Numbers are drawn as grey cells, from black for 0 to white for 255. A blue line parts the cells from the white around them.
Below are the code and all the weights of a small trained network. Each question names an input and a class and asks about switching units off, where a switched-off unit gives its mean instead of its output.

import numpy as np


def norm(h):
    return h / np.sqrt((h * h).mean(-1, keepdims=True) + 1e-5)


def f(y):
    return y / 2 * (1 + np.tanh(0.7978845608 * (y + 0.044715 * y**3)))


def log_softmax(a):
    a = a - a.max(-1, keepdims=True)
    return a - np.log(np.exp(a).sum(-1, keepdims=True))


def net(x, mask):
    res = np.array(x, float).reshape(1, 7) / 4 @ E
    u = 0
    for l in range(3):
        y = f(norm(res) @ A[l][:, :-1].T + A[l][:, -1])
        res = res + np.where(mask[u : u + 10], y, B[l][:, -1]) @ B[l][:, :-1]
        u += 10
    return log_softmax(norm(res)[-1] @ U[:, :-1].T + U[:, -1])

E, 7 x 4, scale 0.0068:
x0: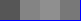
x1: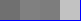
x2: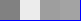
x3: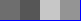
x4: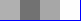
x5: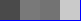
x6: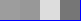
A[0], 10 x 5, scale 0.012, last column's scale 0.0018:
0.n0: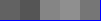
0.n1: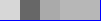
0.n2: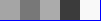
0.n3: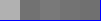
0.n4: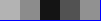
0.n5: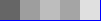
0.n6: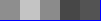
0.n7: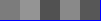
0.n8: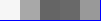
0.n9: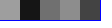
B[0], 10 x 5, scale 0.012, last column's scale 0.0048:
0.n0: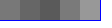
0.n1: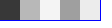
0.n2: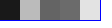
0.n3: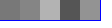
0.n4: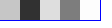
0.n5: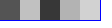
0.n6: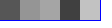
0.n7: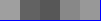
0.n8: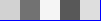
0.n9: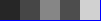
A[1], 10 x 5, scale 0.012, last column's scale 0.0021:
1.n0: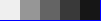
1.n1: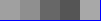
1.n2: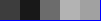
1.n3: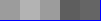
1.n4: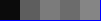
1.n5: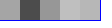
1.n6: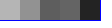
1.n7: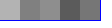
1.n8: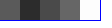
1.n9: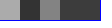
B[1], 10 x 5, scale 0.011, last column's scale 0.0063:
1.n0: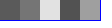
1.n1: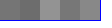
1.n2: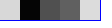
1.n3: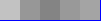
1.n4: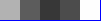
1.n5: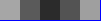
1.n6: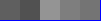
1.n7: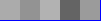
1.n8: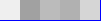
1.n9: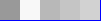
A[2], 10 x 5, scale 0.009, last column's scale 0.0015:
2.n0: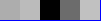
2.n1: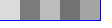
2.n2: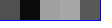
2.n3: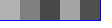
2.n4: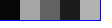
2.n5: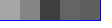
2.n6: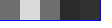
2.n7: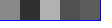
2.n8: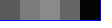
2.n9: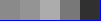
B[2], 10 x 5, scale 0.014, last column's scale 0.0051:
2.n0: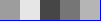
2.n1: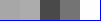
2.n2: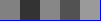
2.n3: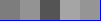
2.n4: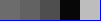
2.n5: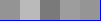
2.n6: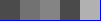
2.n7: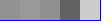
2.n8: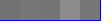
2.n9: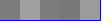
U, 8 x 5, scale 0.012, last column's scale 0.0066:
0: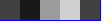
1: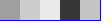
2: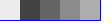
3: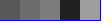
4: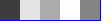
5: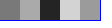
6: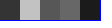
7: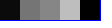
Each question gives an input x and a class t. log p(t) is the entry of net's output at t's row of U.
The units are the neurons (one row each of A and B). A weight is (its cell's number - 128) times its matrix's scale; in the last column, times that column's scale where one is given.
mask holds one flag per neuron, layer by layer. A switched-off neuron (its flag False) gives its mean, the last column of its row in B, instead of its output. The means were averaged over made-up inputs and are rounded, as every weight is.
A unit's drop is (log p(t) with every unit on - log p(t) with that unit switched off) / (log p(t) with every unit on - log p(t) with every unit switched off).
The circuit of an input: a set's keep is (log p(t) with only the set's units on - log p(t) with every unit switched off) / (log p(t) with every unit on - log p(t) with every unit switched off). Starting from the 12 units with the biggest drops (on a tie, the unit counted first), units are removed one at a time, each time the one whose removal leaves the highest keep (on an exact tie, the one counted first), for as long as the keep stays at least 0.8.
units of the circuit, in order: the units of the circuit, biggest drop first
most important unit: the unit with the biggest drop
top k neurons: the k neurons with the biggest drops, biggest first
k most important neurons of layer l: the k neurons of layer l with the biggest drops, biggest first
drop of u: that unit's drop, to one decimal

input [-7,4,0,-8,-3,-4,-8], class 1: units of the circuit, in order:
(1.n0; 0.n8)
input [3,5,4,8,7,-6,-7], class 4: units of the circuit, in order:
(0.n1; 0.n5)
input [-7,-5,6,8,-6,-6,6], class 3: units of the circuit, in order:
(0.n2; 2.n4; 1.n8)
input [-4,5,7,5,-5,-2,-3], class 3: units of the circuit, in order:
(1.n8; 1.n9)
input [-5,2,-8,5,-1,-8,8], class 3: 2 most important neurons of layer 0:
(0.n2; 0.n4)
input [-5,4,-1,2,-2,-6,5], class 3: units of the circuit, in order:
(0.n2; 2.n4)
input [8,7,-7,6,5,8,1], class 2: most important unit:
1.n2
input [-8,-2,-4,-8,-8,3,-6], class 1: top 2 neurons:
(1.n9; 1.n0)
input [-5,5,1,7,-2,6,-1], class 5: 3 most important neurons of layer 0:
(0.n5; 0.n4; 0.n8)
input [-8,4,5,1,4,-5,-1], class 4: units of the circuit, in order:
(0.n1; 2.n4)
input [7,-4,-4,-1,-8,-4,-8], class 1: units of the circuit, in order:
(0.n4; 1.n9)
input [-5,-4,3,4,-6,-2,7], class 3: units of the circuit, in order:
(0.n2; 2.n4; 1.n8)
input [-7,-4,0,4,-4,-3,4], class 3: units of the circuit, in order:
(0.n2; 2.n4)
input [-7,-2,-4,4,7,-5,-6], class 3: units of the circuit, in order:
(0.n9)
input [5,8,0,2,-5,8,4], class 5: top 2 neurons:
(0.n5; 0.n4)
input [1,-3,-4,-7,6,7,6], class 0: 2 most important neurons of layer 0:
(0.n1; 0.n2)
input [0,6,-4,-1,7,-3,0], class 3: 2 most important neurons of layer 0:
(0.n1; 0.n9)
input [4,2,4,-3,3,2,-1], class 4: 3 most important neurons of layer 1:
(1.n4; 1.n2; 1.n5)
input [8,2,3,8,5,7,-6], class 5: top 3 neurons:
(0.n5; 0.n4; 0.n8)
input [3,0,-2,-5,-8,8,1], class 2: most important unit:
0.n8
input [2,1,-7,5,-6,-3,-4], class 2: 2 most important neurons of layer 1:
(1.n8; 1.n2)
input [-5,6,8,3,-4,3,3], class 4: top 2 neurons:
(0.n9; 0.n2)
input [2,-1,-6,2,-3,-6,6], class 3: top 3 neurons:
(0.n2; 2.n4; 0.n4)
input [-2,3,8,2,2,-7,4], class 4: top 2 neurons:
(0.n5; 1.n4)
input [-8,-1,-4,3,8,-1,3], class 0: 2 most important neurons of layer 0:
(0.n1; 0.n9)
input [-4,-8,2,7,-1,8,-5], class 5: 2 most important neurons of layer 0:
(0.n4; 0.n8)
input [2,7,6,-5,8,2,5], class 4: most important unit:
0.n1
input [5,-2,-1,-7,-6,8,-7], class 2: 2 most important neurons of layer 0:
(0.n8; 0.n4)
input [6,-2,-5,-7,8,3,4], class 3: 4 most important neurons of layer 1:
(1.n8; 1.n9; 1.n4; 1.n3)
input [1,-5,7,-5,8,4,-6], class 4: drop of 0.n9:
-0.1
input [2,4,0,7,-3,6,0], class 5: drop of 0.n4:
0.2
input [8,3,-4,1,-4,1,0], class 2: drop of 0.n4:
0.0
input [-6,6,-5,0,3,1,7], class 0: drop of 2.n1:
0.1
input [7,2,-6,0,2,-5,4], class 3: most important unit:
0.n2
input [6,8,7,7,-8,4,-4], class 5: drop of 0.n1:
0.2
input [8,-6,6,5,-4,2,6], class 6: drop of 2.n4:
-0.1
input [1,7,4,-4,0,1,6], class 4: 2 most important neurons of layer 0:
(0.n2; 0.n9)
